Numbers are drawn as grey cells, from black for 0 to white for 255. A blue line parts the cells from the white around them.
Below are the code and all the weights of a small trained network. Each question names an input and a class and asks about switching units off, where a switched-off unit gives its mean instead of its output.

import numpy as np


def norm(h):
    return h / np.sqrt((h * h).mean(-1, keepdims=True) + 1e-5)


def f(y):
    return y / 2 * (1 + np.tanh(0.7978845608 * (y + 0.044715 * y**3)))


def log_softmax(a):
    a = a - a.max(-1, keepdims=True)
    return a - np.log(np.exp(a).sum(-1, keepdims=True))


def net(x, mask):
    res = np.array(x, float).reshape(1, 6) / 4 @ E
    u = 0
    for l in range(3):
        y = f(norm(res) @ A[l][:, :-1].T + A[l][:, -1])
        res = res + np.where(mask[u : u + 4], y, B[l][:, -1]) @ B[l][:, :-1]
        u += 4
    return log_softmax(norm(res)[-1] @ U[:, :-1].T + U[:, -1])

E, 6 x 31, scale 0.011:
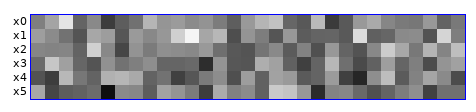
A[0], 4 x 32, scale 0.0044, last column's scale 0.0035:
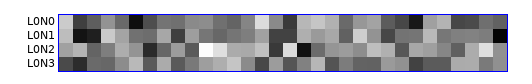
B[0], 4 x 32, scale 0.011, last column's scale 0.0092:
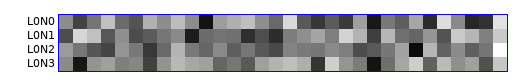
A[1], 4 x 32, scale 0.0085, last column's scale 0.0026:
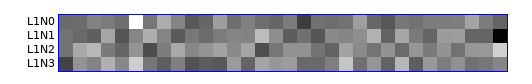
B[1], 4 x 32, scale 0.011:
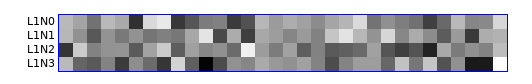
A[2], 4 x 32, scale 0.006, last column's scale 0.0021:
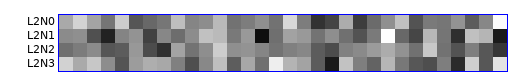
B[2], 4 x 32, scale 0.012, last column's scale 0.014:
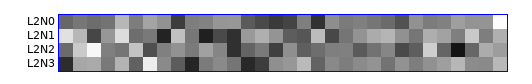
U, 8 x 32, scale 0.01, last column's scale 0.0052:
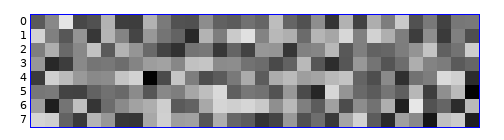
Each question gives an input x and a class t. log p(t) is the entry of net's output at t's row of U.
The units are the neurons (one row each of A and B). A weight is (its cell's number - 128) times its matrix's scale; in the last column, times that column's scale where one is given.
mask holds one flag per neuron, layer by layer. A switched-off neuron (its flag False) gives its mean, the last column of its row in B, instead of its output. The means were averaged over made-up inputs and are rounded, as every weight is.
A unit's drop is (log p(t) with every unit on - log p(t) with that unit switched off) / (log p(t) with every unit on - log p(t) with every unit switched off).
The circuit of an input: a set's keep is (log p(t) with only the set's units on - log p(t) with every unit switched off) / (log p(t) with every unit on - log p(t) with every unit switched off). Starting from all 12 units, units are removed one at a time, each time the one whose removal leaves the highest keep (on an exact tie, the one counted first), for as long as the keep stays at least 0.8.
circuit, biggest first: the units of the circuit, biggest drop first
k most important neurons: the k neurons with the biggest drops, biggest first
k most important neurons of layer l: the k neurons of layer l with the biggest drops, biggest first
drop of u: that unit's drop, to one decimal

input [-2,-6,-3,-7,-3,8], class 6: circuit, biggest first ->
(L0N0)
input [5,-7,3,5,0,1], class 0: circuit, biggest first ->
(L1N0 L0N0)
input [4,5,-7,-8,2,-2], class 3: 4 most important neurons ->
(L0N3 L1N0 L0N1 L2N1)
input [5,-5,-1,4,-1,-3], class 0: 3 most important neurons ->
(L1N3 L1N0 L0N0)
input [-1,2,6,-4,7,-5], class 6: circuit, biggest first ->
(L0N3 L2N0 L0N2)
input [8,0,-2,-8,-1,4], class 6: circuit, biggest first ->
(L0N0 L0N1)
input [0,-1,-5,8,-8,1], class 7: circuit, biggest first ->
(L1N0 L2N1 L1N3)
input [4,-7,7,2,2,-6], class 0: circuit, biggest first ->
(L1N3 L0N0)
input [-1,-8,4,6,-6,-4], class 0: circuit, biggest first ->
(L1N3 L0N0 L1N0)
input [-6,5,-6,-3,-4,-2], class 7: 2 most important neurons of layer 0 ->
(L0N2 L0N1)
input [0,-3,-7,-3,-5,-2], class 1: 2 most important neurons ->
(L1N1 L0N1)
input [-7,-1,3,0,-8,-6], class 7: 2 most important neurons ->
(L0N2 L0N0)
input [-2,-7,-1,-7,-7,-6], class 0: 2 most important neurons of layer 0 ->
(L0N2 L0N0)
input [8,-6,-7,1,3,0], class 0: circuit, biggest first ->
(L1N0)
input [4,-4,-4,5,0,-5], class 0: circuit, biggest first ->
(L1N3 L0N0)
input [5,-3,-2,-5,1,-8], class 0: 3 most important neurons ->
(L1N0 L2N2 L0N0)
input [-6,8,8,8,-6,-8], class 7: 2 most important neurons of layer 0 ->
(L0N2 L0N0)
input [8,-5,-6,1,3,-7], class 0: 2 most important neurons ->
(L1N3 L1N0)
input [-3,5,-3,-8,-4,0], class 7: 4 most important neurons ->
(L0N2 L1N0 L2N1 L1N3)
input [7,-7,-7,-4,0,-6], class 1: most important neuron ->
(L0N2)
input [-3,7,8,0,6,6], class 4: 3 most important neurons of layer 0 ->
(L0N2 L0N0 L0N1)
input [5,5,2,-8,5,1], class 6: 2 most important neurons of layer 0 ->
(L0N3 L0N2)
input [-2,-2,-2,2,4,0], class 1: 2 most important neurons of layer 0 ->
(L0N2 L0N0)
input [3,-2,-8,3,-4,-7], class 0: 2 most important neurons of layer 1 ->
(L1N3 L1N0)
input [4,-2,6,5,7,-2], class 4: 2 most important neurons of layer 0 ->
(L0N2 L0N0)
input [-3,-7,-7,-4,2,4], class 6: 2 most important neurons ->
(L0N0 L2N0)
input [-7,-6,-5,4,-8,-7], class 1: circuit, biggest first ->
(L1N3)
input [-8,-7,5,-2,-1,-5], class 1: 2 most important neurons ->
(L1N3 L2N0)
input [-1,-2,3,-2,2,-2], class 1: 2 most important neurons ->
(L1N3 L0N0)
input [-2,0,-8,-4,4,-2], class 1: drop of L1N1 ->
0.1
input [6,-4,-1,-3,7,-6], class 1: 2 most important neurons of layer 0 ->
(L0N2 L0N1)
